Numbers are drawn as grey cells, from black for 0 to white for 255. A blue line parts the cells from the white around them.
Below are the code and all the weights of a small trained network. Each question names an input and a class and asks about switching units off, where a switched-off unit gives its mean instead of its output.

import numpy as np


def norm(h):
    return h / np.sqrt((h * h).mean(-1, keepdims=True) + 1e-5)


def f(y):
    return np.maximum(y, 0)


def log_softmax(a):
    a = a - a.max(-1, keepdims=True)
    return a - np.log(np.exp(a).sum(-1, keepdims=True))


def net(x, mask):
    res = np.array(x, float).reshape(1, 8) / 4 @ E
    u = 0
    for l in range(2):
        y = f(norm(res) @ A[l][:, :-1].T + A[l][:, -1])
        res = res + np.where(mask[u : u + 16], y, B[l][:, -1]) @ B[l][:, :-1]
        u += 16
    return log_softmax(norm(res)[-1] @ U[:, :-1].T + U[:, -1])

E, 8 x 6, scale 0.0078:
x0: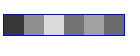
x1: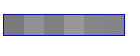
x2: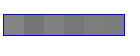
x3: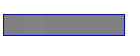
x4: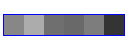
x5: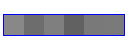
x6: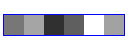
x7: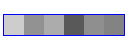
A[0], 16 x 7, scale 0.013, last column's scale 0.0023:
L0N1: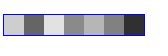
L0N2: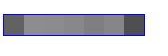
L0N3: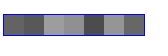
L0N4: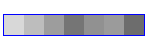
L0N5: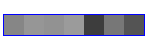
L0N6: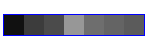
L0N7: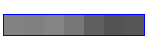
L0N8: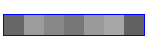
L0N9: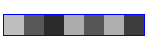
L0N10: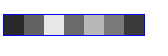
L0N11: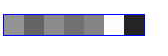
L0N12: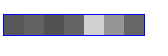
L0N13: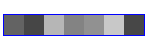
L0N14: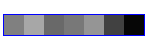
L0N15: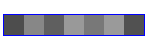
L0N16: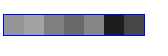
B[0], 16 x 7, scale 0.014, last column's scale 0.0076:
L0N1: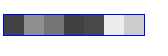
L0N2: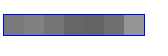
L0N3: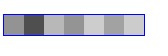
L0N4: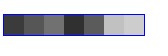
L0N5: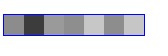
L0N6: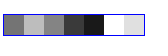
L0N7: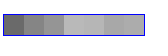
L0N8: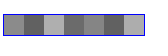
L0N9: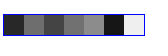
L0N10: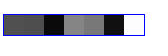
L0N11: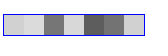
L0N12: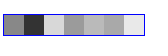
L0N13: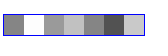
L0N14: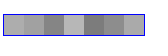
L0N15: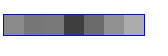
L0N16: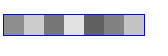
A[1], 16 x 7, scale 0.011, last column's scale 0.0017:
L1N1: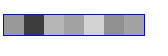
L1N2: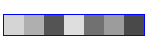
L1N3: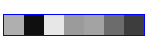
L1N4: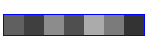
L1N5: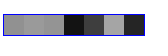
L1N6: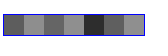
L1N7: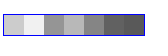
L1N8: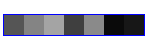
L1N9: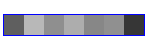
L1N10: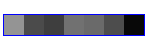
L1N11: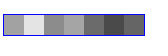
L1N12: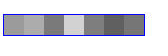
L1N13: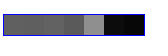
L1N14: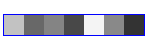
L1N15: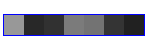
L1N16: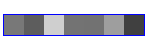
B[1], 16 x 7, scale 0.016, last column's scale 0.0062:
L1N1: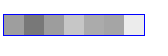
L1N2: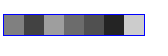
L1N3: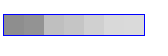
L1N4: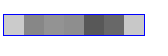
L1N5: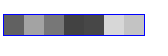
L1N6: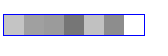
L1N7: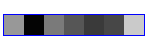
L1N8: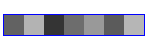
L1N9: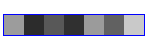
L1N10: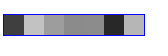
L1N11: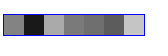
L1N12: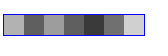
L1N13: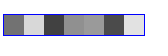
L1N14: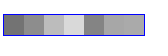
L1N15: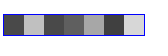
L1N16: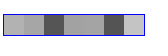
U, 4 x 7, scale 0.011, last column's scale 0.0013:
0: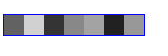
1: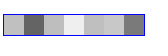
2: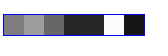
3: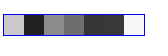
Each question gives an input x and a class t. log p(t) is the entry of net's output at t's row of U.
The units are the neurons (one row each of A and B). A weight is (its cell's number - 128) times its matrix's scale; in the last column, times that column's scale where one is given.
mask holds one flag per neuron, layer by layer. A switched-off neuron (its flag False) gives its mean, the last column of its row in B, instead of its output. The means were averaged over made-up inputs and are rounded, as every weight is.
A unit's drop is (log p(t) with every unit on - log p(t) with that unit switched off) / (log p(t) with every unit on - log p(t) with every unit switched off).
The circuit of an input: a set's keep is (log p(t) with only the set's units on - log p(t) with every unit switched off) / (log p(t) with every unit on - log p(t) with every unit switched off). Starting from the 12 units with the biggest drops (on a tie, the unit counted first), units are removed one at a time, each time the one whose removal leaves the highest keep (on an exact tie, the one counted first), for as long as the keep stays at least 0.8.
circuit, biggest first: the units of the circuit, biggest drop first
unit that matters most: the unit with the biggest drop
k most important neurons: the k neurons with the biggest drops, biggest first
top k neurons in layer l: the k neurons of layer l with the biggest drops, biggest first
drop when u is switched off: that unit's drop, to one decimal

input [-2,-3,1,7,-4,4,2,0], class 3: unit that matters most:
L0N11
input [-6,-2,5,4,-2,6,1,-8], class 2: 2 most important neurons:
(L0N6 L0N10)
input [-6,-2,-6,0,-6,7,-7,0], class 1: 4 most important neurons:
(L0N3 L0N10 L0N5 L1N3)
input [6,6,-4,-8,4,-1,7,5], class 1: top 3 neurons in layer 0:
(L0N12 L0N9 L0N6)
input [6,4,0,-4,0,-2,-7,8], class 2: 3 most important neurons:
(L0N1 L0N12 L0N9)
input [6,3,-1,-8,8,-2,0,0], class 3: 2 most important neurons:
(L0N16 L0N9)
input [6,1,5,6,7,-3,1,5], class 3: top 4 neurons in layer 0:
(L0N16 L0N14 L0N9 L0N6)
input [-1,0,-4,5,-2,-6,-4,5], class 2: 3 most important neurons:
(L0N1 L0N4 L0N12)
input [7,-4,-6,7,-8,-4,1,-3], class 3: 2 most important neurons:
(L0N13 L0N11)
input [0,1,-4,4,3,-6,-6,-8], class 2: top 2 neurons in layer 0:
(L0N6 L0N12)
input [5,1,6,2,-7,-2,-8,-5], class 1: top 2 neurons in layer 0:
(L0N3 L0N9)
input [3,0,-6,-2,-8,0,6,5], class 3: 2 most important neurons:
(L0N11 L0N13)
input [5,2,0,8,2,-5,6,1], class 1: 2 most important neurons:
(L0N12 L0N9)
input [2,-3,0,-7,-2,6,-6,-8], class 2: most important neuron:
(L0N6)
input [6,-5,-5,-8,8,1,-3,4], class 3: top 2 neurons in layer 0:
(L0N16 L0N9)
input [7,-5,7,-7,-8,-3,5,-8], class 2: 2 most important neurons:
(L0N6 L0N9)
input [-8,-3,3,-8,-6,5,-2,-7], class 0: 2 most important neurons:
(L0N9 L0N1)
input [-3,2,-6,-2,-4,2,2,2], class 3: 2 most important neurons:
(L0N11 L0N10)
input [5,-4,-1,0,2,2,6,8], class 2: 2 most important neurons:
(L0N1 L0N4)
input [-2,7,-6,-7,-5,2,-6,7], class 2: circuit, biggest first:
(L0N1)
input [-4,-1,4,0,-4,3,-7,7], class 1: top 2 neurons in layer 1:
(L1N16 L1N3)
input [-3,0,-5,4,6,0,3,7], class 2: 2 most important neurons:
(L0N4 L0N11)
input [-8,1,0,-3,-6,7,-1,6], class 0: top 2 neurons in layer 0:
(L0N9 L0N6)
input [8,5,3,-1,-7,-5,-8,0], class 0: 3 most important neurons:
(L0N10 L0N12 L0N11)
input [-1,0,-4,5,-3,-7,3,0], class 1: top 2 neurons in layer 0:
(L0N12 L0N16)
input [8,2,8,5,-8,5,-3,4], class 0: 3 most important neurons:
(L0N10 L0N16 L0N6)
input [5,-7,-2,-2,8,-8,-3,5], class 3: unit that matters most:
L0N16
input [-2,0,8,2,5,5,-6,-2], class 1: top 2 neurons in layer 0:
(L0N5 L0N11)
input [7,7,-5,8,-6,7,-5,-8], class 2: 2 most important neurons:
(L0N6 L0N9)
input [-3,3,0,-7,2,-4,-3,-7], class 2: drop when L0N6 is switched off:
1.2
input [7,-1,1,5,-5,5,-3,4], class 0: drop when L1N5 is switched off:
0.0
